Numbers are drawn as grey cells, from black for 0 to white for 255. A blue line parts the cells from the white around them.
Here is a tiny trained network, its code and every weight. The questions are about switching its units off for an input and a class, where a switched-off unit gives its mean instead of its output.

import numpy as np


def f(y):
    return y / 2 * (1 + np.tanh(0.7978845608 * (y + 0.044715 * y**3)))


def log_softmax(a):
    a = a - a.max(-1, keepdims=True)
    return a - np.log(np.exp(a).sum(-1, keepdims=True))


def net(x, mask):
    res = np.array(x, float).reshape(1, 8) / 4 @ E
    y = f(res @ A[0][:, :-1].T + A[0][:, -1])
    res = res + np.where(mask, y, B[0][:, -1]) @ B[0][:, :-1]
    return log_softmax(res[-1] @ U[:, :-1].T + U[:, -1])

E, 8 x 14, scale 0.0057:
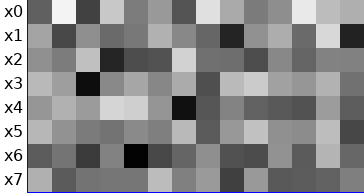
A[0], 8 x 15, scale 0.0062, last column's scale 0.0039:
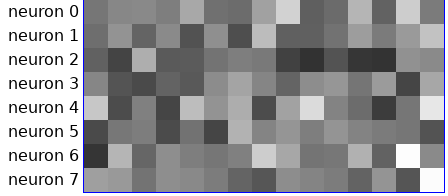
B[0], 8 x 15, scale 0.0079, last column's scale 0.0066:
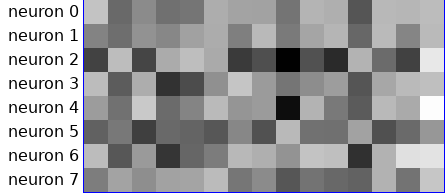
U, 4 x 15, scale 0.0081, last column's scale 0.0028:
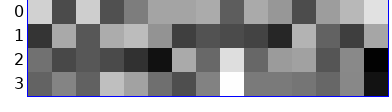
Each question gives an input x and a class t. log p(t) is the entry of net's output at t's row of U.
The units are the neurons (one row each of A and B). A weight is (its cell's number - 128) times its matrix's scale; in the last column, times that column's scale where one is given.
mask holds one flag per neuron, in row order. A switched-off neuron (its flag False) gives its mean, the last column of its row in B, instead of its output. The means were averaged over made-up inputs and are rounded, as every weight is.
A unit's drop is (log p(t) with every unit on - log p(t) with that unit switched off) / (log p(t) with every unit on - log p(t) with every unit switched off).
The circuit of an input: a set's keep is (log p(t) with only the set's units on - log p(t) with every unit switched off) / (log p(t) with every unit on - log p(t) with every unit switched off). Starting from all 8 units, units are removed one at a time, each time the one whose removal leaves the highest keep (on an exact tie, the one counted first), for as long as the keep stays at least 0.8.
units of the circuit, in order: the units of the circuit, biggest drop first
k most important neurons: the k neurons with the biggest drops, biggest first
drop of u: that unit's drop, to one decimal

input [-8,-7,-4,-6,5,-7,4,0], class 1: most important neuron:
neuron 2
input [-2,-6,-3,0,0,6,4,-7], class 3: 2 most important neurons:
neuron 4; neuron 3
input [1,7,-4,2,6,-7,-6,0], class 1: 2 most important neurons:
neuron 6; neuron 3
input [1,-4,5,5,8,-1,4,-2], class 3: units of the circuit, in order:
neuron 2; neuron 4; neuron 3
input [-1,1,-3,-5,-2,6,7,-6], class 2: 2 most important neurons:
neuron 4; neuron 2
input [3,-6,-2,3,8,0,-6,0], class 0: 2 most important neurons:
neuron 0; neuron 6
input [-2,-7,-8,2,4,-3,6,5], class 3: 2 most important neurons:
neuron 4; neuron 3
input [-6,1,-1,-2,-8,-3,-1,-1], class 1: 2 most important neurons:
neuron 2; neuron 6
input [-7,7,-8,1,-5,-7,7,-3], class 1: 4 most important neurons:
neuron 2; neuron 6; neuron 4; neuron 0
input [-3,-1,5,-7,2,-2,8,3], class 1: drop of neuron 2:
0.1
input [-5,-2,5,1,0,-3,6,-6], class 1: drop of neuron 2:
0.3
